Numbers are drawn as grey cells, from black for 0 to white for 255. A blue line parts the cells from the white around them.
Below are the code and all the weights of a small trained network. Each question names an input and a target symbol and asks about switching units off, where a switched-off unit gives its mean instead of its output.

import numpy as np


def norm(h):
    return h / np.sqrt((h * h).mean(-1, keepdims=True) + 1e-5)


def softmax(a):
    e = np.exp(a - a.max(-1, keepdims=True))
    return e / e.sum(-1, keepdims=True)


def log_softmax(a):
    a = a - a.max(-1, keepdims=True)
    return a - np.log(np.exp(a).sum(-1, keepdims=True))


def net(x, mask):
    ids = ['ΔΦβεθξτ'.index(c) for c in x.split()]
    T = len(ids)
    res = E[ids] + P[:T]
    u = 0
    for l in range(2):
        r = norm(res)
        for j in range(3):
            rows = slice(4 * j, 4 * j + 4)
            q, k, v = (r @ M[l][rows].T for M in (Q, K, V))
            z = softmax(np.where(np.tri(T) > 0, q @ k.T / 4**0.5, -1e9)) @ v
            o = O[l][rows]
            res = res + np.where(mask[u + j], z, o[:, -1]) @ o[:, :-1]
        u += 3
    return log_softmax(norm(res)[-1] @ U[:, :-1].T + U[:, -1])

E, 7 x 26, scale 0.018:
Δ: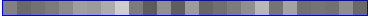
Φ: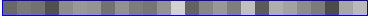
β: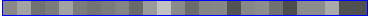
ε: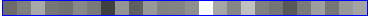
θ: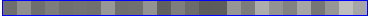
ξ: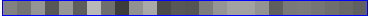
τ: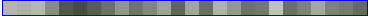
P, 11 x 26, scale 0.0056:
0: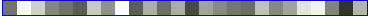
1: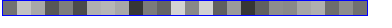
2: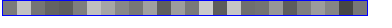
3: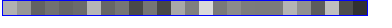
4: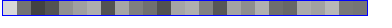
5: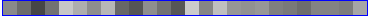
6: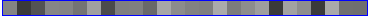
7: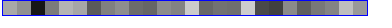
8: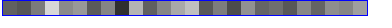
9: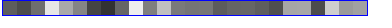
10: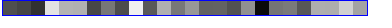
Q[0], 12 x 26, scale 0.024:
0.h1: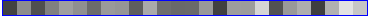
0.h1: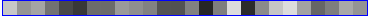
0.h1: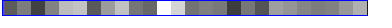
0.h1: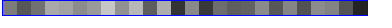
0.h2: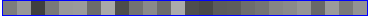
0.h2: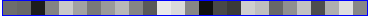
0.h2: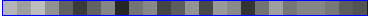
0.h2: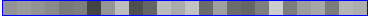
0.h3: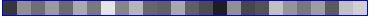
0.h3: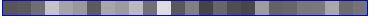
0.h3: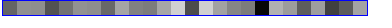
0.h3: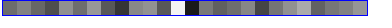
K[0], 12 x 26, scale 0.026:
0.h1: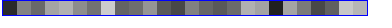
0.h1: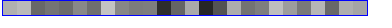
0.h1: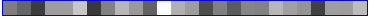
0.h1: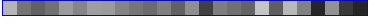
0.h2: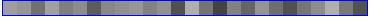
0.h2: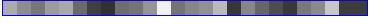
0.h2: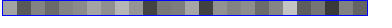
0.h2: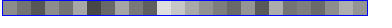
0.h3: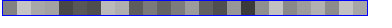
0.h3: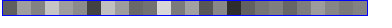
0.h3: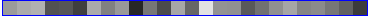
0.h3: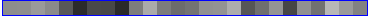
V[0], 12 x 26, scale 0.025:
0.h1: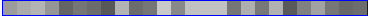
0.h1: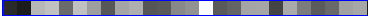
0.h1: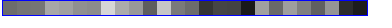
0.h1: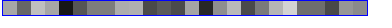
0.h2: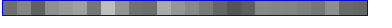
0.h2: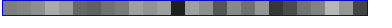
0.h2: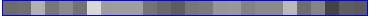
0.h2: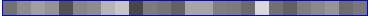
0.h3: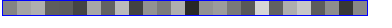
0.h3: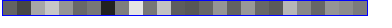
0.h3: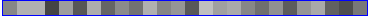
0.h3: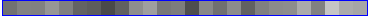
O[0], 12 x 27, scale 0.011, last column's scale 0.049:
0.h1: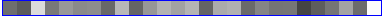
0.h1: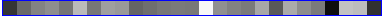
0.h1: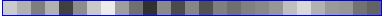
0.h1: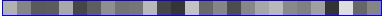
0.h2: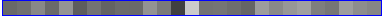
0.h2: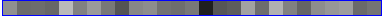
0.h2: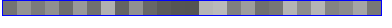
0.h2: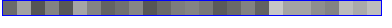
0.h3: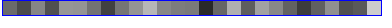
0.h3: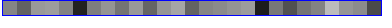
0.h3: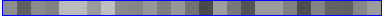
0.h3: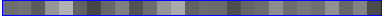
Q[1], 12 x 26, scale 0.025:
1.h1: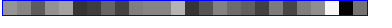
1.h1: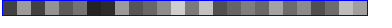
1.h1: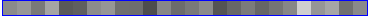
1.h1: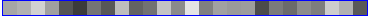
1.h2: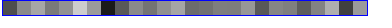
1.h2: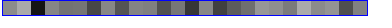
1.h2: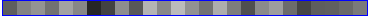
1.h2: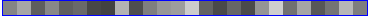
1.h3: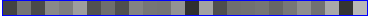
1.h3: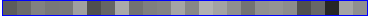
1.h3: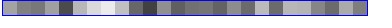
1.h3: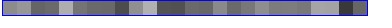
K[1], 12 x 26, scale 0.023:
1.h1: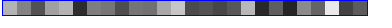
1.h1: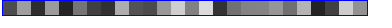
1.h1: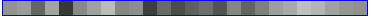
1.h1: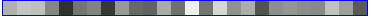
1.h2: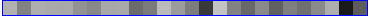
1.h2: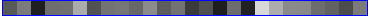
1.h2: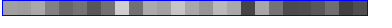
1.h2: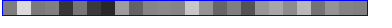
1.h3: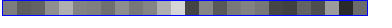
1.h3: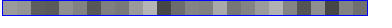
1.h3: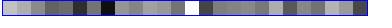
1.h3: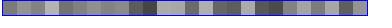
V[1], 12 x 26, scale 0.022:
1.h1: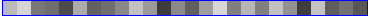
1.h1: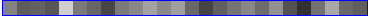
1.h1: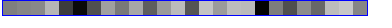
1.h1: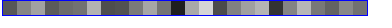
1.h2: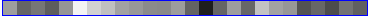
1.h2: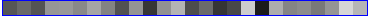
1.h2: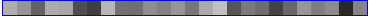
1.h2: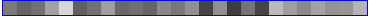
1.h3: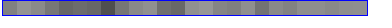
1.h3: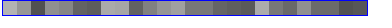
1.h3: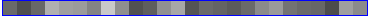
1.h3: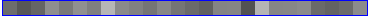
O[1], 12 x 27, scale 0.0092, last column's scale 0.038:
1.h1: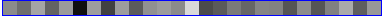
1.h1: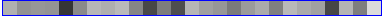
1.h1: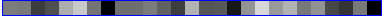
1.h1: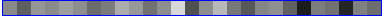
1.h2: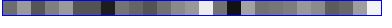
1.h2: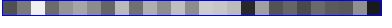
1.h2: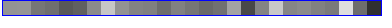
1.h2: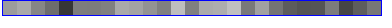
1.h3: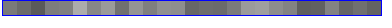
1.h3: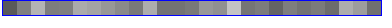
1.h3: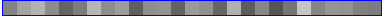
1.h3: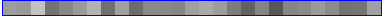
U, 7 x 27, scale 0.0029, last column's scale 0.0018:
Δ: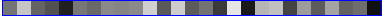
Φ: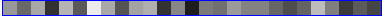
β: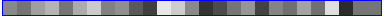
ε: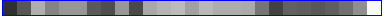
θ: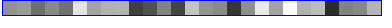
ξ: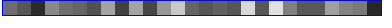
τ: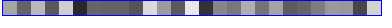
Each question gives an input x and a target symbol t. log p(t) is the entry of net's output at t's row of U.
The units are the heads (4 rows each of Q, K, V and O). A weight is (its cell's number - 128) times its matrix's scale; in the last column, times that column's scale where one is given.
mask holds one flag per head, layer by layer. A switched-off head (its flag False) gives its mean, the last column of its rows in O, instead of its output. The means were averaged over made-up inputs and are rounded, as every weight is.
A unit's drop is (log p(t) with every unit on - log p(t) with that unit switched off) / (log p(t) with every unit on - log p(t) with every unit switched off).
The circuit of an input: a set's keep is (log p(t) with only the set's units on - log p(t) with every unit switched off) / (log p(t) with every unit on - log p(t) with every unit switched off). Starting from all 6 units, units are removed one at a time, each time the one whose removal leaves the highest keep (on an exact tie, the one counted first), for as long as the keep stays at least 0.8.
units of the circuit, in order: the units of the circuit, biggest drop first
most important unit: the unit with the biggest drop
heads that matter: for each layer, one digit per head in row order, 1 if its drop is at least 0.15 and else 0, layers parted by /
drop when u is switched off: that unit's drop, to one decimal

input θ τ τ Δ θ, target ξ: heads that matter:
111 / 000
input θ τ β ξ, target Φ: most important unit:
0.h1
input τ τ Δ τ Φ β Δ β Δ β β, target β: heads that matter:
100 / 000
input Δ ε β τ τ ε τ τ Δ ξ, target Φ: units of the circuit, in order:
0.h2; 0.h1
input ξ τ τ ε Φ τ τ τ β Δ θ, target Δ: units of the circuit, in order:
1.h2; 0.h1
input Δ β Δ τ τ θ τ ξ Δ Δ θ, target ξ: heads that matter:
101 / 000
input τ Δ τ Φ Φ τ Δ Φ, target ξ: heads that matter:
010 / 010
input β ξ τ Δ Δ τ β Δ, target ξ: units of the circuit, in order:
1.h3; 1.h1; 0.h1
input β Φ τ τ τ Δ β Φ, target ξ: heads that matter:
110 / 110
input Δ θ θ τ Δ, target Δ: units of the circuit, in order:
0.h1; 1.h1; 1.h2
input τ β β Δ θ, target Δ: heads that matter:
101 / 110
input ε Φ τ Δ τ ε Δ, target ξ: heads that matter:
101 / 101
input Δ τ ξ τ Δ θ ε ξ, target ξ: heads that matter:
000 / 000
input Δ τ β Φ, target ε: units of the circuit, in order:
0.h1
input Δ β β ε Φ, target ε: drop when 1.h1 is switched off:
0.2
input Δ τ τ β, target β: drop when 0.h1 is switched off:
1.0
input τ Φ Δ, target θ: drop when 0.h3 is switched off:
0.3
